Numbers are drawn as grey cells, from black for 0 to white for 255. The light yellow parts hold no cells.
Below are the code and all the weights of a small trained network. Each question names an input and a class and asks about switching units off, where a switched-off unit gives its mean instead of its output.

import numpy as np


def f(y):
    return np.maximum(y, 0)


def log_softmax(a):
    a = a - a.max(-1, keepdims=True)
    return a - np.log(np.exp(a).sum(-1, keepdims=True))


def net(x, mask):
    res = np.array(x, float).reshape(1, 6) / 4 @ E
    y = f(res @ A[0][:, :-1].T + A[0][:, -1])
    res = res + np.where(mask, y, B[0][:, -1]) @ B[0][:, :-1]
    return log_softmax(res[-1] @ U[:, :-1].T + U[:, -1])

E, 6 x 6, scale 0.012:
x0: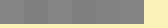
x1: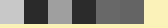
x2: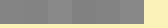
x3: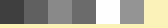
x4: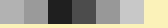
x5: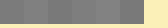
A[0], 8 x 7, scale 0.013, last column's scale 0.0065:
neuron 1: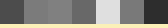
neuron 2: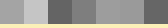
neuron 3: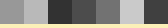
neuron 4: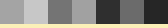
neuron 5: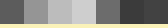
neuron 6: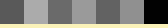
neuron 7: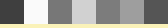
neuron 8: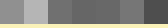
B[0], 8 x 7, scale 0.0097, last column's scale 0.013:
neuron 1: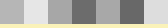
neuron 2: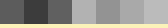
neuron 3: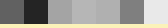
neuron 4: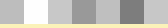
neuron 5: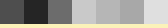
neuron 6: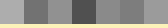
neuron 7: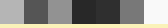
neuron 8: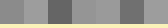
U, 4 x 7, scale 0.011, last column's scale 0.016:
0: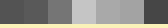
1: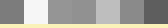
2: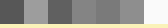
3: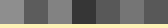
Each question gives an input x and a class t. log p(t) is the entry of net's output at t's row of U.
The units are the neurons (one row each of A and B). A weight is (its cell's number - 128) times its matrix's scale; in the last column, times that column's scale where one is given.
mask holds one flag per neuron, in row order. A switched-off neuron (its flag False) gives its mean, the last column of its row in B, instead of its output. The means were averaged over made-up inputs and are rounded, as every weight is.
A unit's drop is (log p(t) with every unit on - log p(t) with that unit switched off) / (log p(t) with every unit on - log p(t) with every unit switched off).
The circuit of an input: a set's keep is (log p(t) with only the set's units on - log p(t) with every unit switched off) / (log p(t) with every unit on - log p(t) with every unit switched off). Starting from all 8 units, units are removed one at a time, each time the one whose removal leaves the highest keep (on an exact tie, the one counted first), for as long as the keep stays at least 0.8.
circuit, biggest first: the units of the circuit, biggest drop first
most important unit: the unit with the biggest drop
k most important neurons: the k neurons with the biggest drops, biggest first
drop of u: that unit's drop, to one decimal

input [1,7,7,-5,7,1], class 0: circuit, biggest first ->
neuron 3; neuron 7
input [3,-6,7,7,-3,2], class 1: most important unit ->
neuron 1
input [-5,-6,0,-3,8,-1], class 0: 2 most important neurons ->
neuron 3; neuron 2
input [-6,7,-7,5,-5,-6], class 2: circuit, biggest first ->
neuron 7; neuron 3
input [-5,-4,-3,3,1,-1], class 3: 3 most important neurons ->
neuron 7; neuron 4; neuron 5
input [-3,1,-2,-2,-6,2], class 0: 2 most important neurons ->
neuron 5; neuron 7
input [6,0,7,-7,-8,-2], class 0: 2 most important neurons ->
neuron 5; neuron 1
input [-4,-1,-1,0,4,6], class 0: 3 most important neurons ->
neuron 3; neuron 7; neuron 1
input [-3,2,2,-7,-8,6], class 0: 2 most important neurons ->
neuron 5; neuron 1
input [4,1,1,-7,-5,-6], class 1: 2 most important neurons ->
neuron 4; neuron 3
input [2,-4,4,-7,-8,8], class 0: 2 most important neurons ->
neuron 5; neuron 1
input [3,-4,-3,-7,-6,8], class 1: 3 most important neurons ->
neuron 4; neuron 3; neuron 2
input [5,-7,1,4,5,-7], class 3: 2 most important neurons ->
neuron 7; neuron 5
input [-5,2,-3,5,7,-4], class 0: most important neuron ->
neuron 3
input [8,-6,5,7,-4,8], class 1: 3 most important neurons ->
neuron 1; neuron 3; neuron 2
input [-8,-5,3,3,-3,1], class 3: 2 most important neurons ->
neuron 7; neuron 4
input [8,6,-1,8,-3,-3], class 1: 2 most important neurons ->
neuron 1; neuron 7
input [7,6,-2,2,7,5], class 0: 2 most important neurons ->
neuron 7; neuron 3
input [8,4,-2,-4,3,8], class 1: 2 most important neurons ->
neuron 7; neuron 5
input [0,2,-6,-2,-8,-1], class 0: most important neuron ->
neuron 5
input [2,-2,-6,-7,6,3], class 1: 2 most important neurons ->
neuron 4; neuron 5
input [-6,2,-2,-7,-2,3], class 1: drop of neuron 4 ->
0.7
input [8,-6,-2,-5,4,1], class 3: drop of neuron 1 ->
0.2
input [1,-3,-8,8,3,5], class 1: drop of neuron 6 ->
0.0
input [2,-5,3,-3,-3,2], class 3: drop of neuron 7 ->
1.2
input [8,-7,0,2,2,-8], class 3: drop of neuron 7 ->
0.7
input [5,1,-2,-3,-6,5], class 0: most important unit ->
neuron 5
